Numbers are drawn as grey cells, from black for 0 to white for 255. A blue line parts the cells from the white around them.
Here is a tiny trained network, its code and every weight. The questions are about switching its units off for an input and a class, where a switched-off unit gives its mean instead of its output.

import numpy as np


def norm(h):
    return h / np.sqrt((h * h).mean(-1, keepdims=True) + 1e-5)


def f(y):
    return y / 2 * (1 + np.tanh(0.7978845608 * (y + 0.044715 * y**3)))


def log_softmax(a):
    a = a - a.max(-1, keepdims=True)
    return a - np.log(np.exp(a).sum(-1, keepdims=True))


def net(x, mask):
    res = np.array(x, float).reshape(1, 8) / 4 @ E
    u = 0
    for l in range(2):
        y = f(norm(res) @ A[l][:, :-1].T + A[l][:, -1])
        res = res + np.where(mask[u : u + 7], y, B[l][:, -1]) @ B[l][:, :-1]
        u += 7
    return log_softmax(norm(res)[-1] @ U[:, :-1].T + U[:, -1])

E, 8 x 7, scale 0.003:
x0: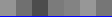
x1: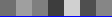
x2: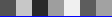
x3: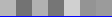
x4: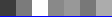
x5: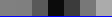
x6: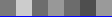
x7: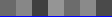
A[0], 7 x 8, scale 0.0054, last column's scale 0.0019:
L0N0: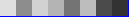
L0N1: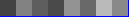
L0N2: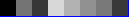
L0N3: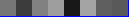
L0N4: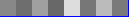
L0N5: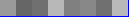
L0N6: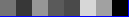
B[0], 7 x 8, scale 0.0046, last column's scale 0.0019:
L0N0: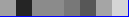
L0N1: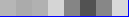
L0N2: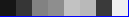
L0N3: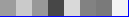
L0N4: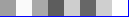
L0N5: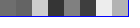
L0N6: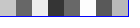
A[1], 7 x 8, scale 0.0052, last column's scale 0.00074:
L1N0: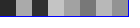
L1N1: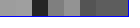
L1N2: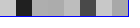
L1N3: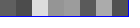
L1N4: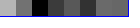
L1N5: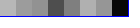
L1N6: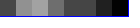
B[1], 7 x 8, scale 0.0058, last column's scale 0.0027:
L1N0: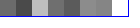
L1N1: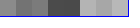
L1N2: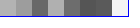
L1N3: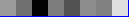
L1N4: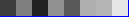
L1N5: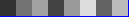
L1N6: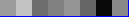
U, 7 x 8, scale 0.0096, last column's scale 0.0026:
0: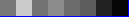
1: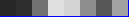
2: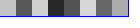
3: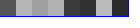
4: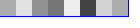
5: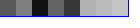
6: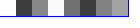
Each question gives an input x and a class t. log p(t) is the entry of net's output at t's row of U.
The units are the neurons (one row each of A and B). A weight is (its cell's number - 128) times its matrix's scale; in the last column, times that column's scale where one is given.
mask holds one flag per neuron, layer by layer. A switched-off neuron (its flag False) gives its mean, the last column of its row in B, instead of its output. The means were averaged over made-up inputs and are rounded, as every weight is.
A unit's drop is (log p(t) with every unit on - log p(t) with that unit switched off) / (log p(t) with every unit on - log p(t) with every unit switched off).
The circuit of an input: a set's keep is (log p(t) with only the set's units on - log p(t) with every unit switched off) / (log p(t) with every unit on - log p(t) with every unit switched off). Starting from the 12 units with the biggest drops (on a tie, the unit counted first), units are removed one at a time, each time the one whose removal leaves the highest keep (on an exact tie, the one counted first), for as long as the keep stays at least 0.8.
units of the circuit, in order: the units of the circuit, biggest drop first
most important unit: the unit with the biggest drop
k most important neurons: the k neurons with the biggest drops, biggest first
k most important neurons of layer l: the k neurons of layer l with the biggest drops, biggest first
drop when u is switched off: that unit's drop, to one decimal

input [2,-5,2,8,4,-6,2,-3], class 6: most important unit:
L1N2
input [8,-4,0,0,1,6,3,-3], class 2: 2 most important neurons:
(L0N6; L1N3)
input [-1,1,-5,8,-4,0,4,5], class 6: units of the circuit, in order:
(L0N0; L1N2)
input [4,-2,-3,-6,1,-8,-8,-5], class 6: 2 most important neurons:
(L0N0; L1N2)
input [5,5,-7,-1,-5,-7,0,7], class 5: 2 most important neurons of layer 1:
(L1N4; L1N1)
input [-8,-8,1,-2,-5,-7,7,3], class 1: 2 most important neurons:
(L0N2; L0N1)
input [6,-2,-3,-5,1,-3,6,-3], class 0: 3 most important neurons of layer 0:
(L0N4; L0N3; L0N1)
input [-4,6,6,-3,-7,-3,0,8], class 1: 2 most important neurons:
(L0N2; L1N3)
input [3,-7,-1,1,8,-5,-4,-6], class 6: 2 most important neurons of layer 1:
(L1N2; L1N3)
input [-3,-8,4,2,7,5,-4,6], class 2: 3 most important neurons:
(L0N6; L1N4; L0N3)
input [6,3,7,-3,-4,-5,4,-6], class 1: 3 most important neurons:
(L0N2; L1N0; L0N3)
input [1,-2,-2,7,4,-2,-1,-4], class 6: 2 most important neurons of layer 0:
(L0N0; L0N3)
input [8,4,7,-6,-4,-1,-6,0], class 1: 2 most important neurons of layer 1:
(L1N3; L1N0)
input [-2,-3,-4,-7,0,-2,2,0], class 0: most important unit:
L1N6
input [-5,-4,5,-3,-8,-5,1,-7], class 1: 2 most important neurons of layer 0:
(L0N2; L0N1)
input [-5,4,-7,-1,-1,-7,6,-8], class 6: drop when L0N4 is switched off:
0.0
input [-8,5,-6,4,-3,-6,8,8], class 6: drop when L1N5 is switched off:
0.1
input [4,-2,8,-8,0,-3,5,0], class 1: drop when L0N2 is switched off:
0.9
